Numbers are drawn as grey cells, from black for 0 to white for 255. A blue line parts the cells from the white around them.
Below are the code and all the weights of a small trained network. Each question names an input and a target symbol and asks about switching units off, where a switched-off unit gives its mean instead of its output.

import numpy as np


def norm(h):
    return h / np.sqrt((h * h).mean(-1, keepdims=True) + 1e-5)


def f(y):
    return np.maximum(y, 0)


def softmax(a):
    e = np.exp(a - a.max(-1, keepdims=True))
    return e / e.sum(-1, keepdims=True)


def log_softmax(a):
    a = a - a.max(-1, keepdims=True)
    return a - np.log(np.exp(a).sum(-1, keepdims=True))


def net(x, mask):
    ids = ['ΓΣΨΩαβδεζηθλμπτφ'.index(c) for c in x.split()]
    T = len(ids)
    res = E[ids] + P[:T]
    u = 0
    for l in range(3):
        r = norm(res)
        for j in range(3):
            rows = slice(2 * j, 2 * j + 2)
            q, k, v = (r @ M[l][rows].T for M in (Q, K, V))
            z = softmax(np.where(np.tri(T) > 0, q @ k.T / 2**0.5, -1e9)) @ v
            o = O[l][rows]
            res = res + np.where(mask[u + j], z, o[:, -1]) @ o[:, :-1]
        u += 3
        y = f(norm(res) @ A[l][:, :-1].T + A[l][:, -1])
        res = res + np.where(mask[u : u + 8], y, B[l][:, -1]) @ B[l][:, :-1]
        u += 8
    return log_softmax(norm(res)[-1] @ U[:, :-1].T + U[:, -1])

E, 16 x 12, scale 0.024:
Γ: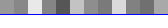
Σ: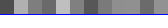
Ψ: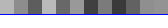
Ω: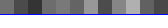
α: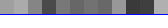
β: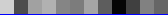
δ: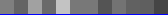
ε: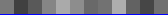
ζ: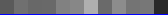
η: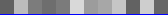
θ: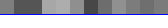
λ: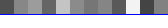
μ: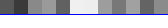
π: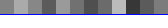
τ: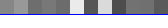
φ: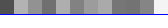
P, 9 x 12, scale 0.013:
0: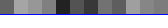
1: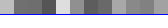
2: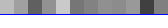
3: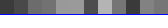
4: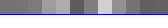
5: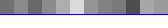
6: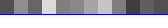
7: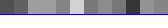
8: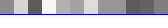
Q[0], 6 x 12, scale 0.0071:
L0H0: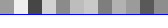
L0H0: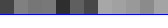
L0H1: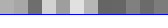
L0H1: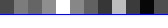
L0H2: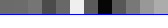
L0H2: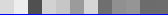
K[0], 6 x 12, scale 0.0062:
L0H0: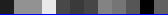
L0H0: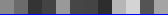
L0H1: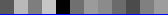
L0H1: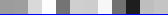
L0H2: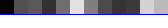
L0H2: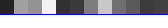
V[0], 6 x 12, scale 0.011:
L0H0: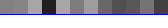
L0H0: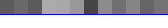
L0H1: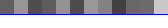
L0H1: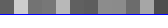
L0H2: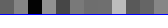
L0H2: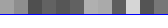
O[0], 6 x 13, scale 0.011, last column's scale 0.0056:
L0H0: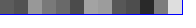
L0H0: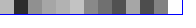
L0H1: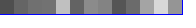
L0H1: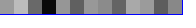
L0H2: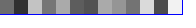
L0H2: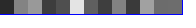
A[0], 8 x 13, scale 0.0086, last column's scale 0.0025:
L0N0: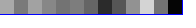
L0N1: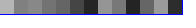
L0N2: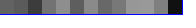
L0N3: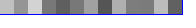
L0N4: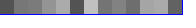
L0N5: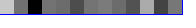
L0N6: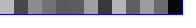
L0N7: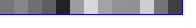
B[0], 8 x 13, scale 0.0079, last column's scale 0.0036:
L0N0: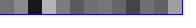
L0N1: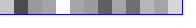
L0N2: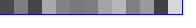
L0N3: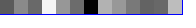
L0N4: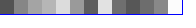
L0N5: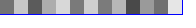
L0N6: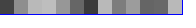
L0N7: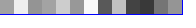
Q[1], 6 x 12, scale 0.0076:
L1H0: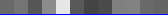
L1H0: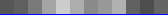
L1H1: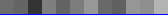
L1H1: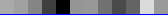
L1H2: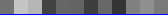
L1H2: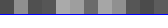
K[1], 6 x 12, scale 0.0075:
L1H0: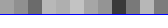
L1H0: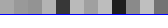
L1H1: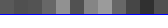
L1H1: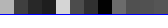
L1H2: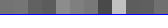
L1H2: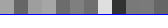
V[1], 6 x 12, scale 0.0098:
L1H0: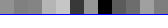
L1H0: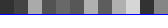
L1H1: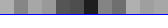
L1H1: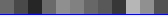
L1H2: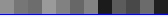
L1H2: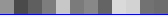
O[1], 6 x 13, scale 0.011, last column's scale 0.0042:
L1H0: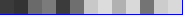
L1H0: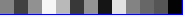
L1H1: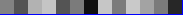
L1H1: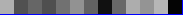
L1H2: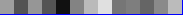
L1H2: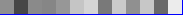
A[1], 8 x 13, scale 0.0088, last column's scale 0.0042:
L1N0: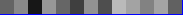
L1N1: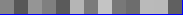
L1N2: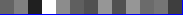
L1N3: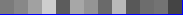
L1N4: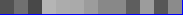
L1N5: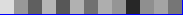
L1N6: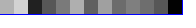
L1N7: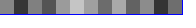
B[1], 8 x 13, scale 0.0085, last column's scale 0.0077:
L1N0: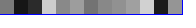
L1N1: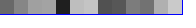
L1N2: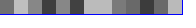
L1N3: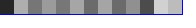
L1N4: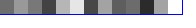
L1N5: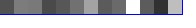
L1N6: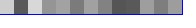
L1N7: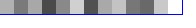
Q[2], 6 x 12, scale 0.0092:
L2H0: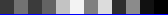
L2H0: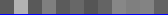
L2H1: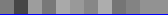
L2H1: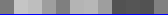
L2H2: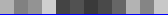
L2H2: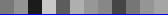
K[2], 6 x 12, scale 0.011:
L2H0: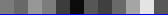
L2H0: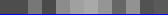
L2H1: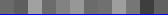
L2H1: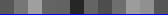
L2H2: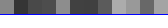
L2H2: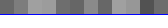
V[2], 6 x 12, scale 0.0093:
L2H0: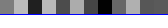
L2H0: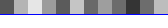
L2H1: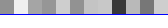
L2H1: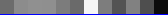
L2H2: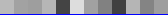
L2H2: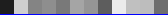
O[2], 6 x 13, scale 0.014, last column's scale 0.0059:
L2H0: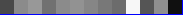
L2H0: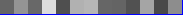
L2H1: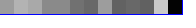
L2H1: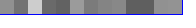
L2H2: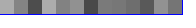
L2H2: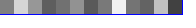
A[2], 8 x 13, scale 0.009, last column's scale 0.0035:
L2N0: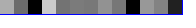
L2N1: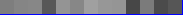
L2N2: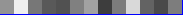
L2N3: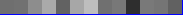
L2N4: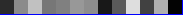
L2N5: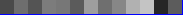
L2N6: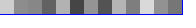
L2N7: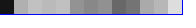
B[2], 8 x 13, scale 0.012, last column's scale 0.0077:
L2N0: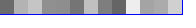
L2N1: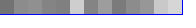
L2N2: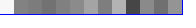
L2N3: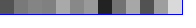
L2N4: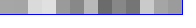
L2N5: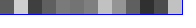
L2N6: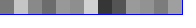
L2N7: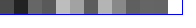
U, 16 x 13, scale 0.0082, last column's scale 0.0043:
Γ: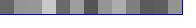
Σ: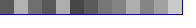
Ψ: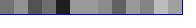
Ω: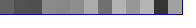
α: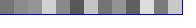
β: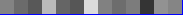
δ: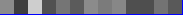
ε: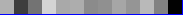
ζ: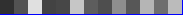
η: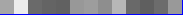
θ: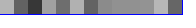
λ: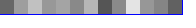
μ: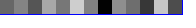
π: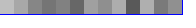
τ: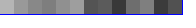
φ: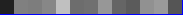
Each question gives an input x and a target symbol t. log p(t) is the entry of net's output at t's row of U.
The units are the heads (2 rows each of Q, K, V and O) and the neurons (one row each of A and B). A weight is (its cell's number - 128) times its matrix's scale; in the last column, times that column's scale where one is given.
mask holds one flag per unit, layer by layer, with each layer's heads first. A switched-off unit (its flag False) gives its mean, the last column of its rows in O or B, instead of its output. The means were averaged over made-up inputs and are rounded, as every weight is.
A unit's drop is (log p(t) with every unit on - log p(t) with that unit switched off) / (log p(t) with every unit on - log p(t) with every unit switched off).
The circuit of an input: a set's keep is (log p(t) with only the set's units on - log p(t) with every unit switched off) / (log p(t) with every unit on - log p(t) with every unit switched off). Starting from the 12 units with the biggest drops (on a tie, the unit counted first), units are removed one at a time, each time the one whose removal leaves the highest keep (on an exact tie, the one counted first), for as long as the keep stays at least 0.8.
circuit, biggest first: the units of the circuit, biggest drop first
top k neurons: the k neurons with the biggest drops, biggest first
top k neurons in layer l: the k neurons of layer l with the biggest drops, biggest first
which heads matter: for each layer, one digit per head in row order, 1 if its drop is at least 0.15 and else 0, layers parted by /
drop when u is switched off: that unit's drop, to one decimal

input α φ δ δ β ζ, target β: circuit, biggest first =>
[L0H2 L1H2]
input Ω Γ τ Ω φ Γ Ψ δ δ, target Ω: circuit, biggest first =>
[L0H2 L2H1]
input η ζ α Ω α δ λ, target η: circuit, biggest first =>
[L0H1 L2H2]
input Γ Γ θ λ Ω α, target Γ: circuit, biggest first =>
[L1H1 L0H1]
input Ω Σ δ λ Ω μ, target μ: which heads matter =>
001 / 000 / 000
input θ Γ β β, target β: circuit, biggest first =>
[L0H2]
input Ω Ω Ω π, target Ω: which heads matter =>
011 / 110 / 010
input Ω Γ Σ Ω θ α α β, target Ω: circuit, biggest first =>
[L0H2 L2H1 L1H1]
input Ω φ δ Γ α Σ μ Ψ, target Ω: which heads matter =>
001 / 110 / 010
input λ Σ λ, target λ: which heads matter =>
000 / 100 / 100
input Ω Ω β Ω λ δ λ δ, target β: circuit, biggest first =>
[L0H2 L0H0]
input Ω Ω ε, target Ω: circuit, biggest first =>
[L2H1 L0H2 L1H0]
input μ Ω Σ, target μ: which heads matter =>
011 / 000 / 000
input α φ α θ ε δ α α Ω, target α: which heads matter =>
000 / 000 / 100
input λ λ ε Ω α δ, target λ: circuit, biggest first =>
[L2H0 L0H2 L2N4 L1H1]
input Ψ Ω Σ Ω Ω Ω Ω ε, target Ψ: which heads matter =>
000 / 100 / 000
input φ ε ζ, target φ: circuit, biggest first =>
[L0H1 L1H2]
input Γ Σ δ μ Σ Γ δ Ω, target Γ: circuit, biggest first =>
[L0H1 L1H1 L2H2]
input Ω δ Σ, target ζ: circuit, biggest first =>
[L0H2]
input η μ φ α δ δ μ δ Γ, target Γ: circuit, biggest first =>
[L0N3]
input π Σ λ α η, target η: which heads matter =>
000 / 000 / 001
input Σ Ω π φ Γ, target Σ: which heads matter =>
010 / 000 / 100
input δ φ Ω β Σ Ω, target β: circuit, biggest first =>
[L1H2 L0H2]
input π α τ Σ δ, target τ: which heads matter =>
000 / 100 / 001
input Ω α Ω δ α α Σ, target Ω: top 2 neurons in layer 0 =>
[L0N1 L0N6]
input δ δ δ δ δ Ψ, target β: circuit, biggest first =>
[L0H2 L0H0]
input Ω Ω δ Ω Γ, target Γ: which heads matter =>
000 / 010 / 000
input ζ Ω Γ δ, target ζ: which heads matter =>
101 / 000 / 010
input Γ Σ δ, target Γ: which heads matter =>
010 / 010 / 000
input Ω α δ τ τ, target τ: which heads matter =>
000 / 100 / 000
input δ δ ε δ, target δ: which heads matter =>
110 / 100 / 110
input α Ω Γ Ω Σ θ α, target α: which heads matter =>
001 / 000 / 100
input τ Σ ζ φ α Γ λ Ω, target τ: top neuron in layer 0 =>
[L0N3]
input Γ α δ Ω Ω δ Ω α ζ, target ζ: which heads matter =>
001 / 000 / 000
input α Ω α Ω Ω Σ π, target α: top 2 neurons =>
[L0N1 L2N0]
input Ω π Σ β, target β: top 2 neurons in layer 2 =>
[L2N5 L2N7]
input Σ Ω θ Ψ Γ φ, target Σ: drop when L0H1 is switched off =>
0.3
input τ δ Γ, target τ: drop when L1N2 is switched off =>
0.0
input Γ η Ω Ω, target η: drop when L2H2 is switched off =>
0.3
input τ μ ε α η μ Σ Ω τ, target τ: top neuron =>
[L1N6]
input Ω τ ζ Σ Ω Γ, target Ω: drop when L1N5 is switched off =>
0.1
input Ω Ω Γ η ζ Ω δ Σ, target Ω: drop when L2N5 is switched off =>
-0.1
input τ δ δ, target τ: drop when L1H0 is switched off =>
0.4
